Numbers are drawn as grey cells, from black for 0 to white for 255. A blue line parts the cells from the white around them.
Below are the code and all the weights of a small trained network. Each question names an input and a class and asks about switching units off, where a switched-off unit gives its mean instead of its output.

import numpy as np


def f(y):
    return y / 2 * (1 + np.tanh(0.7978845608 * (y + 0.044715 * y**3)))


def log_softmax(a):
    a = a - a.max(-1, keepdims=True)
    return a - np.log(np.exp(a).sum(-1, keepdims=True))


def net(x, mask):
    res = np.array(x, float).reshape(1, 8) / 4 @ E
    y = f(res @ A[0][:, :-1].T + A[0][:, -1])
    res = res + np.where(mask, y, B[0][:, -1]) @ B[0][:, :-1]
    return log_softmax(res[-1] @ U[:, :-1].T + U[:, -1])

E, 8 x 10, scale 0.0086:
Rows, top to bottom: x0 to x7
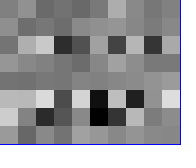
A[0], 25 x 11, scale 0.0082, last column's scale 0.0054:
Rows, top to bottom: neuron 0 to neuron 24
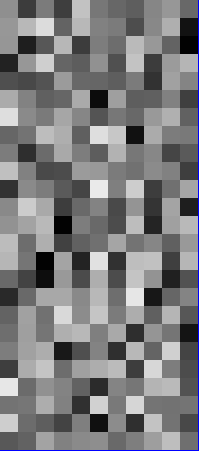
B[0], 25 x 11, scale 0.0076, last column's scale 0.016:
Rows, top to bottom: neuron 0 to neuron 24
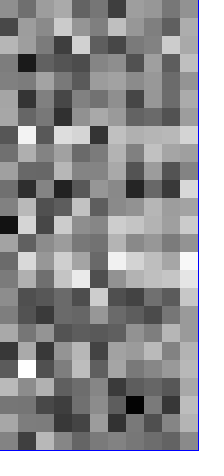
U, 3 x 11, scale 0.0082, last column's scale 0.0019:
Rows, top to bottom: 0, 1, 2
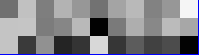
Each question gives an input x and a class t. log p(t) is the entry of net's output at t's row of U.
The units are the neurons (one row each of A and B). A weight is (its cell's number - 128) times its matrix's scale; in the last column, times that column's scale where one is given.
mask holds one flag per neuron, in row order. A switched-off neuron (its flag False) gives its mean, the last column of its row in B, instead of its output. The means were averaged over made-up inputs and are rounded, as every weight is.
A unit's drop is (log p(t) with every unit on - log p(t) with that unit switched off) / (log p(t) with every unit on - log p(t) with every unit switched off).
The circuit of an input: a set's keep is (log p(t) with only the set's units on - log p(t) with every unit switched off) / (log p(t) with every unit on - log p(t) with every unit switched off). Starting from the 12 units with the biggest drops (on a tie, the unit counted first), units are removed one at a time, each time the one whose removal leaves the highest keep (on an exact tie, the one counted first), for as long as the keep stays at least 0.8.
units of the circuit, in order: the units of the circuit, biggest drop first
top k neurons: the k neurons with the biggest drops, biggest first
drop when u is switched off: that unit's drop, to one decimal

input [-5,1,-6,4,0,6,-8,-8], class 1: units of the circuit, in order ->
(neuron 18)
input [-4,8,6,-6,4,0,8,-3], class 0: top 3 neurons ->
(neuron 12; neuron 2; neuron 15)
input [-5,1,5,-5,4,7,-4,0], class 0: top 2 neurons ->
(neuron 1; neuron 12)
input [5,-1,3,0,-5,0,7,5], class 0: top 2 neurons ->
(neuron 12; neuron 2)
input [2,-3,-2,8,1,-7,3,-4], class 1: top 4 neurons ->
(neuron 2; neuron 15; neuron 12; neuron 1)
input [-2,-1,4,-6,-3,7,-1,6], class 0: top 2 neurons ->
(neuron 1; neuron 12)
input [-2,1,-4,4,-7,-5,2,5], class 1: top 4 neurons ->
(neuron 2; neuron 15; neuron 12; neuron 1)
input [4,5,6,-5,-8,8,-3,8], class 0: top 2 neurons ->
(neuron 12; neuron 1)
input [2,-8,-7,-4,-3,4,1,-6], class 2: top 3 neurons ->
(neuron 14; neuron 15; neuron 23)
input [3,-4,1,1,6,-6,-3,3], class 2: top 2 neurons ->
(neuron 10; neuron 16)
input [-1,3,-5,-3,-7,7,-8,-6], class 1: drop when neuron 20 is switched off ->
0.1
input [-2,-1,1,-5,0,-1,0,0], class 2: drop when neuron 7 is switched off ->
0.4
